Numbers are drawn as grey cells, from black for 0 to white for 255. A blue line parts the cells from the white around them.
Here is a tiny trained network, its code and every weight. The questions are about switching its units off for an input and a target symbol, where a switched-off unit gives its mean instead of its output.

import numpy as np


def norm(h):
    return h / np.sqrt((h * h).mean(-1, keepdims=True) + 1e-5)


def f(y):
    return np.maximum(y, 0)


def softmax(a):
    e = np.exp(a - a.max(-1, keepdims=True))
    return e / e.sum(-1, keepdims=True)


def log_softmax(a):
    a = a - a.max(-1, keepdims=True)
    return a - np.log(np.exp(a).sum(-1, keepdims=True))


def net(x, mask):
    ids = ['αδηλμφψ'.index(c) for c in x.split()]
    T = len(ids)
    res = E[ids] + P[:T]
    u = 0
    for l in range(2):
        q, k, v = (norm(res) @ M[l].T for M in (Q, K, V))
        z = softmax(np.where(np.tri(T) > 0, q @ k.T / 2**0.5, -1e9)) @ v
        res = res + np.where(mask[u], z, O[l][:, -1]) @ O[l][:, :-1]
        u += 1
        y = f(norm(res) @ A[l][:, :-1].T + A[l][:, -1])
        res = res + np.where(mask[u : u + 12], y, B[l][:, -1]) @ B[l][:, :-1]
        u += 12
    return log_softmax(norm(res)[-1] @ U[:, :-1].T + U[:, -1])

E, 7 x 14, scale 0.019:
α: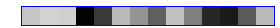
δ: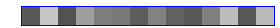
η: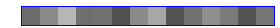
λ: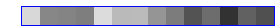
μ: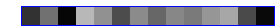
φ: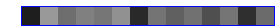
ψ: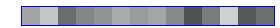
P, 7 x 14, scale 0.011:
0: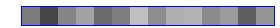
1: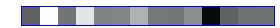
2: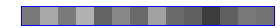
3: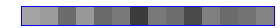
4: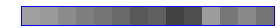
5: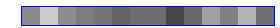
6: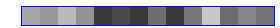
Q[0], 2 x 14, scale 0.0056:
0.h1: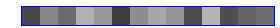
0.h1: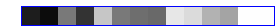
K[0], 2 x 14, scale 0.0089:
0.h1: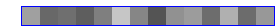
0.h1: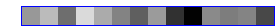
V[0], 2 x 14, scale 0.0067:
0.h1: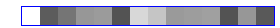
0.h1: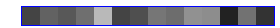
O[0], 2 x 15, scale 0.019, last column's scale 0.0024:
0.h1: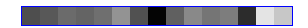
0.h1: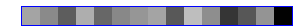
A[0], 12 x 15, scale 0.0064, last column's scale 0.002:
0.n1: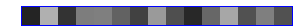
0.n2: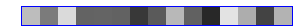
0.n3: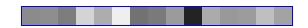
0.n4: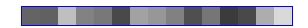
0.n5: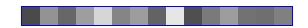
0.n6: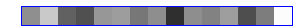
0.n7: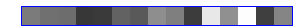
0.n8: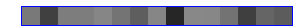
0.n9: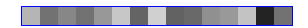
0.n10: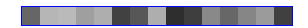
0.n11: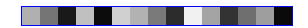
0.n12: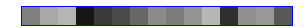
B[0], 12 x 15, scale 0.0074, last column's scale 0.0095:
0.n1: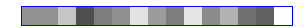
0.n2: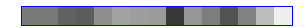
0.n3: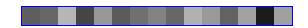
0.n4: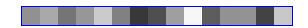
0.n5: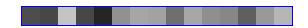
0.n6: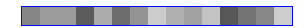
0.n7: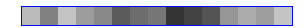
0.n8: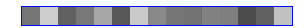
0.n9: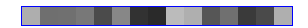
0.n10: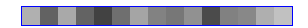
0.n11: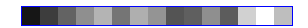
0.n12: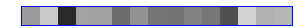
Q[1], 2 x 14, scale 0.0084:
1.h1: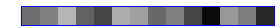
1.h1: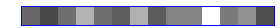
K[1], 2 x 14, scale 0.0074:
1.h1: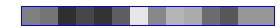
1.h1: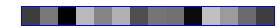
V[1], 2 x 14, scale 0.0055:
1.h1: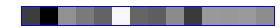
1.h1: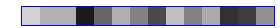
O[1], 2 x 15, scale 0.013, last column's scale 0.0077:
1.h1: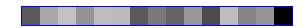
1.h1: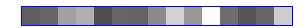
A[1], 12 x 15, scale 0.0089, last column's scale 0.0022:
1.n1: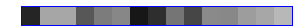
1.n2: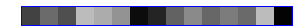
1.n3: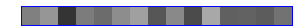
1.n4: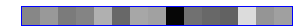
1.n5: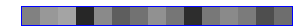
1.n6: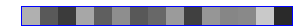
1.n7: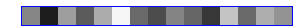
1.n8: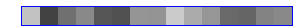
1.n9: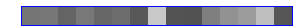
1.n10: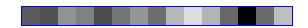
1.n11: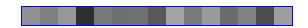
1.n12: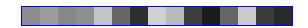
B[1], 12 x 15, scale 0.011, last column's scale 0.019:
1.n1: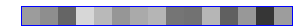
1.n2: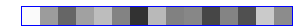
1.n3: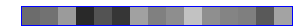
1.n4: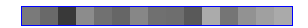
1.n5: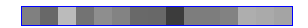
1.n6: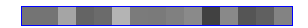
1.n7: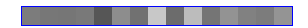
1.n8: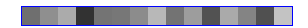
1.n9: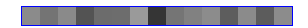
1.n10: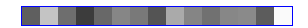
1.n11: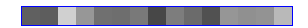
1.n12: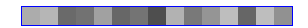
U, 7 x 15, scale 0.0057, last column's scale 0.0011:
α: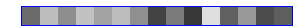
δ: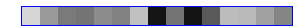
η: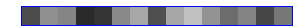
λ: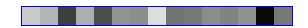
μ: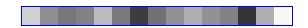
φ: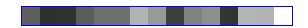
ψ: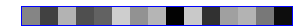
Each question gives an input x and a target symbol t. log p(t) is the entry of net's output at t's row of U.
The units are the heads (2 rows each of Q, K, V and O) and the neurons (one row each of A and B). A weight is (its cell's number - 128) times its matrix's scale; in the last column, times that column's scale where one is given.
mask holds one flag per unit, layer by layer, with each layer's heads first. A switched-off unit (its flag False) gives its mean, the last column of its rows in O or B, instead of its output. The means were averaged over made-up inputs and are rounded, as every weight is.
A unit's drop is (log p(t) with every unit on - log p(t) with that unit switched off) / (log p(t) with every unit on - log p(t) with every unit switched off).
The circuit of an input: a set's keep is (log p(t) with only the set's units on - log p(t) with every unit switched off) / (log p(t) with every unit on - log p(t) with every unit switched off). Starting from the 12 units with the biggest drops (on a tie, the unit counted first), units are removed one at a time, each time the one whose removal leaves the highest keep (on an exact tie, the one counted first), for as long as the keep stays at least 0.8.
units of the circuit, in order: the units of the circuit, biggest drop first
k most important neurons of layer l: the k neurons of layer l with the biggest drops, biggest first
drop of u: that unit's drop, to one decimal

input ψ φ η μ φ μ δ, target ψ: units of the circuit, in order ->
0.h1, 1.h1, 1.n7, 1.n10
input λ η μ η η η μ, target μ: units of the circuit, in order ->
0.h1, 1.n2
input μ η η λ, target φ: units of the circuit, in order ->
0.h1, 0.n11
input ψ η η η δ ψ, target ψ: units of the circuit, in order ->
0.h1, 1.n7, 1.h1, 1.n10
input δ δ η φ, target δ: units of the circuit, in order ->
0.h1, 1.n12, 1.h1
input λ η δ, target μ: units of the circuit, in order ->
0.h1, 1.n2
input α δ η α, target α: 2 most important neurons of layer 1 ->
1.n1, 1.n8
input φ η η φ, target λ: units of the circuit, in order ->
0.h1
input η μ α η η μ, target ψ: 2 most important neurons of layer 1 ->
1.n10, 1.n5
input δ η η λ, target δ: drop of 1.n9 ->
0.0
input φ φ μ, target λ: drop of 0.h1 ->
1.2
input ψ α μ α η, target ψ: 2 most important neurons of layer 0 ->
0.n7, 0.n2
